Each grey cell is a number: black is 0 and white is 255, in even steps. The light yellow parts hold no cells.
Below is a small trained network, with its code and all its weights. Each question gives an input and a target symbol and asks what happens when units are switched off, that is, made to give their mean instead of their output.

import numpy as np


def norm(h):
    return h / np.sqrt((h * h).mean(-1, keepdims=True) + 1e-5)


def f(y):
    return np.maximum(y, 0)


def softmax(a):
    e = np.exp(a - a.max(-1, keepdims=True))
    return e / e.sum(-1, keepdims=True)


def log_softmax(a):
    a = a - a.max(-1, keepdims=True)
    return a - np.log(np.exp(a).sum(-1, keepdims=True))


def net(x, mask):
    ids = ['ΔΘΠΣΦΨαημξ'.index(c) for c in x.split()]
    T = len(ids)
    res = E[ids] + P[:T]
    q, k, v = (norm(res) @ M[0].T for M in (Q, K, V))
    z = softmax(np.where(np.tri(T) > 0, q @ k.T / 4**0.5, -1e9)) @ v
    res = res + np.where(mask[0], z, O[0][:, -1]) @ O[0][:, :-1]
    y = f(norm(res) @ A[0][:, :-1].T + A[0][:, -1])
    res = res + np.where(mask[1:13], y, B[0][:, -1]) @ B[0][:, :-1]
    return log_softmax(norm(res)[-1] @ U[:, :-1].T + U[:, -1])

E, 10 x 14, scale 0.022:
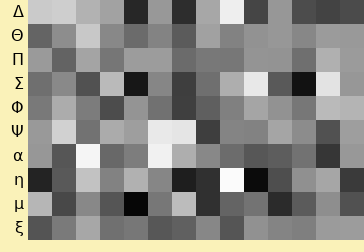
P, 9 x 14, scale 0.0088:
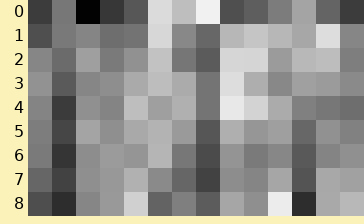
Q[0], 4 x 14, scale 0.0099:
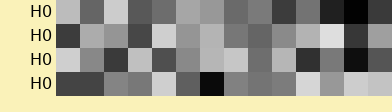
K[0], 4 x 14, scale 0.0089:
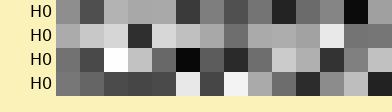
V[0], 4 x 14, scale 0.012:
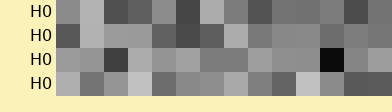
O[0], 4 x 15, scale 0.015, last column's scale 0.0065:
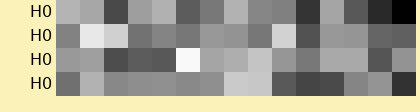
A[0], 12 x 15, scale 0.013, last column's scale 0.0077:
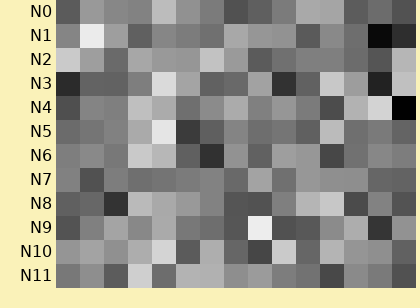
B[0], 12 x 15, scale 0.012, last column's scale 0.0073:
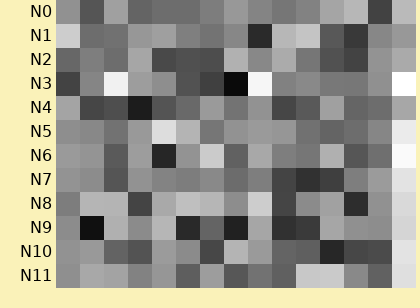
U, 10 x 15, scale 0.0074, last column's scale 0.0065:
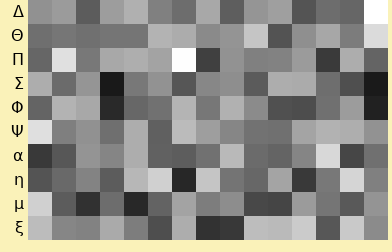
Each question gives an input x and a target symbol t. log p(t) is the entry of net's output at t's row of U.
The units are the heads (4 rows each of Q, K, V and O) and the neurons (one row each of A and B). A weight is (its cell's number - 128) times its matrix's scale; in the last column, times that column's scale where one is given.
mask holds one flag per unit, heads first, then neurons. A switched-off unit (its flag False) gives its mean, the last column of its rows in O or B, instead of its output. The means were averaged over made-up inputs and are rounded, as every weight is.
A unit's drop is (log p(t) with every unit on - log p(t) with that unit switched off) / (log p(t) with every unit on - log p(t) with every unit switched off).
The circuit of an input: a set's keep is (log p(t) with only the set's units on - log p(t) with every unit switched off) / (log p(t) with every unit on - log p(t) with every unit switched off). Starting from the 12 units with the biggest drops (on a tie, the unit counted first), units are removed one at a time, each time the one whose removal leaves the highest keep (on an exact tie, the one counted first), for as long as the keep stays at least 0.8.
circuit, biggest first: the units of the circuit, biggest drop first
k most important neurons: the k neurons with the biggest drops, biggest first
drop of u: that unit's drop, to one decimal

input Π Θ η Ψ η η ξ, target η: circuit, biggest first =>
N6; N9; N3
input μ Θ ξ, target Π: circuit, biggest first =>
H0; N6; N8
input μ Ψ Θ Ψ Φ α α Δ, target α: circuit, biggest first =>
N9; H0; N8
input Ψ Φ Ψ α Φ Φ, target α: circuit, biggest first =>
H0; N3; N9
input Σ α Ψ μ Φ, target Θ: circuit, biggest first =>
H0
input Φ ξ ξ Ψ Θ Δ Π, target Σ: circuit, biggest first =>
H0; N8; N0; N10
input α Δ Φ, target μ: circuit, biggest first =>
H0; N4; N6
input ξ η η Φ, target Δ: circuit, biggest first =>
H0; N10
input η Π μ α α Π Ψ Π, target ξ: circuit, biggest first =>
H0; N10
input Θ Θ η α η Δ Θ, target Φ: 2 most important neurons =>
N4; N10
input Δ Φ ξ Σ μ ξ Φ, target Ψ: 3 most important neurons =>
N1; N9; N3
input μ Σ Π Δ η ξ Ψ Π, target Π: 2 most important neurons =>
N6; N8
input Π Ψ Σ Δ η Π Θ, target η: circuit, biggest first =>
N6; N3
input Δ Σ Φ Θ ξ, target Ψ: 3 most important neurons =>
N1; N9; N3
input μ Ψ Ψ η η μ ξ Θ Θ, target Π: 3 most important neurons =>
N6; N8; N5
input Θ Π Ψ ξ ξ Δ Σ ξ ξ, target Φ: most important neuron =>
N4
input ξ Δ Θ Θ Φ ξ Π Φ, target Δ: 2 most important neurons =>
N10; N5
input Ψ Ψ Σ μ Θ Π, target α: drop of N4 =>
0.0
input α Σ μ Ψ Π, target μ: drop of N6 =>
0.2
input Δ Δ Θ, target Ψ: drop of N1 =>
0.4
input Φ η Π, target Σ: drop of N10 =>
0.2
